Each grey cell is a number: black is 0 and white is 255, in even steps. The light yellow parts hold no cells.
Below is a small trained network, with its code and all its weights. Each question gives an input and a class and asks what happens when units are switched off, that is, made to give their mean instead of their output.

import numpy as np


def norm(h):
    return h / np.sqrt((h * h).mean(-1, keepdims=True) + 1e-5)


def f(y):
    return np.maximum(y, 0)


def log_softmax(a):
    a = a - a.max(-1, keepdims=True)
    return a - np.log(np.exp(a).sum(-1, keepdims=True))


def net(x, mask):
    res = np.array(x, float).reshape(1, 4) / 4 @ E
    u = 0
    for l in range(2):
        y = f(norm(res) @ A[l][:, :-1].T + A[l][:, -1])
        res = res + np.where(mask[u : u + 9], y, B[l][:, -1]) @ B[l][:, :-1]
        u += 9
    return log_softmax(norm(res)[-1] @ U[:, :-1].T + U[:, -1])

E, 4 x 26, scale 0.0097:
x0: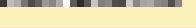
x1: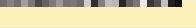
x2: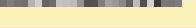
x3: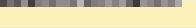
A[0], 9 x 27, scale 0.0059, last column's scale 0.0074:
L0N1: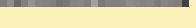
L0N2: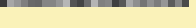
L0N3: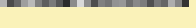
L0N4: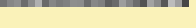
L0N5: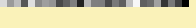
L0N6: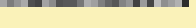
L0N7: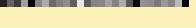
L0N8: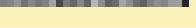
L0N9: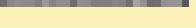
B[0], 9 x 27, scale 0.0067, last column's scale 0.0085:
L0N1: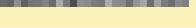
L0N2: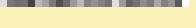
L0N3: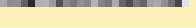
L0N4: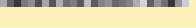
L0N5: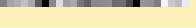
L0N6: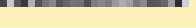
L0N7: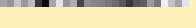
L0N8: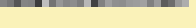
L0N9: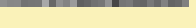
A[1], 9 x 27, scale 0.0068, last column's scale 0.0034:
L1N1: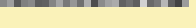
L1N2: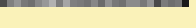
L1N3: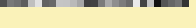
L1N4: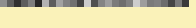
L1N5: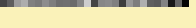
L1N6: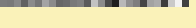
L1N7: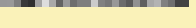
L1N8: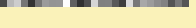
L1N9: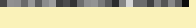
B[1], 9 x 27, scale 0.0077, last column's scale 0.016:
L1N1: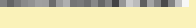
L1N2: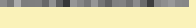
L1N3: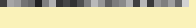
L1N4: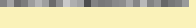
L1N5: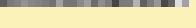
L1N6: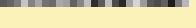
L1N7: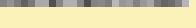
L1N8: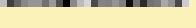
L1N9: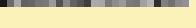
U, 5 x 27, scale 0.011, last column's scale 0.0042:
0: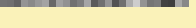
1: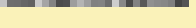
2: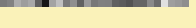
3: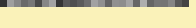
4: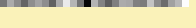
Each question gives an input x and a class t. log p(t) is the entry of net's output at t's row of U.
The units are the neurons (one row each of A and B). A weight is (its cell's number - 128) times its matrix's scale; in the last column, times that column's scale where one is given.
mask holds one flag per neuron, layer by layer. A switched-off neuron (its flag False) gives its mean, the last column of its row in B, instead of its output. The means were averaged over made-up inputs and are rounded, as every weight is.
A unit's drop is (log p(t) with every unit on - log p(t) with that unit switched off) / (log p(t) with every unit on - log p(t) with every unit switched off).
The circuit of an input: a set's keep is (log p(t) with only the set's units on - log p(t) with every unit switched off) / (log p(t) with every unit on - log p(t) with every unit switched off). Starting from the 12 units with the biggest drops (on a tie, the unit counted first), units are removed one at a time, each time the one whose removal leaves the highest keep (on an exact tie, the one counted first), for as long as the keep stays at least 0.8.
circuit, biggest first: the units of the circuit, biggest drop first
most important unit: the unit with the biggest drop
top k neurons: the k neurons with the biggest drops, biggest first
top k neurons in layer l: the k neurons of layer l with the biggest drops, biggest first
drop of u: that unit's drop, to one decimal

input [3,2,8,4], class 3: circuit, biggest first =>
(L1N3)
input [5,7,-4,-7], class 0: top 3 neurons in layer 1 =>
(L1N1 L1N5 L1N3)
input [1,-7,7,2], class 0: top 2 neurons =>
(L1N6 L0N4)
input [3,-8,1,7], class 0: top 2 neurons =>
(L1N6 L0N5)
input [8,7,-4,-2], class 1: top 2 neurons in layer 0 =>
(L0N4 L0N2)
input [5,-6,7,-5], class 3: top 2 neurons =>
(L1N3 L1N1)
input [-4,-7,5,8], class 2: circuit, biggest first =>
(L0N7 L1N1)
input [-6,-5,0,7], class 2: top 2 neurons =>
(L0N7 L0N2)
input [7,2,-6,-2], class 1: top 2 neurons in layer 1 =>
(L1N8 L1N3)
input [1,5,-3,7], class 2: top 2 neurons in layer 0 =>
(L0N7 L0N4)
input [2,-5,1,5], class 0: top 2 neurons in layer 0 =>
(L0N5 L0N4)
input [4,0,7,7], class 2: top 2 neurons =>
(L0N7 L0N6)
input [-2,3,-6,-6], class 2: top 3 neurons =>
(L0N5 L1N3 L1N7)
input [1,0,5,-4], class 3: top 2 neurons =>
(L1N3 L0N7)
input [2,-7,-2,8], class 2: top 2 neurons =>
(L0N7 L1N1)
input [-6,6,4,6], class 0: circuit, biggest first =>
(L1N1)
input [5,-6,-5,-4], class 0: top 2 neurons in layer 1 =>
(L1N6 L1N3)
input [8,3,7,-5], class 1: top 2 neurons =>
(L1N8 L0N2)
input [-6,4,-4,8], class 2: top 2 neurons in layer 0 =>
(L0N7 L0N2)
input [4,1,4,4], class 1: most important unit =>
L0N5
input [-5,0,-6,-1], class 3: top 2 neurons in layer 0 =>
(L0N6 L0N2)
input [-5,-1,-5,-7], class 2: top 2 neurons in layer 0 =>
(L0N5 L0N2)
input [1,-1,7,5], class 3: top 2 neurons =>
(L1N3 L0N5)
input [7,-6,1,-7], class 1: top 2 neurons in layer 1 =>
(L1N8 L1N1)
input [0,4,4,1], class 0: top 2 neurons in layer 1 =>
(L1N1 L1N5)
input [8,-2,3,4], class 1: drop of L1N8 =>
0.3
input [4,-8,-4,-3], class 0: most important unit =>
L1N6
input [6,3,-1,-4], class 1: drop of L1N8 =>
0.5
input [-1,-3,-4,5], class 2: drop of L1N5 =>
0.0
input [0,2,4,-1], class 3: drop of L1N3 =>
0.9
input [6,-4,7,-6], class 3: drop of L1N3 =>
1.0
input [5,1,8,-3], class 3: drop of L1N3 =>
1.1
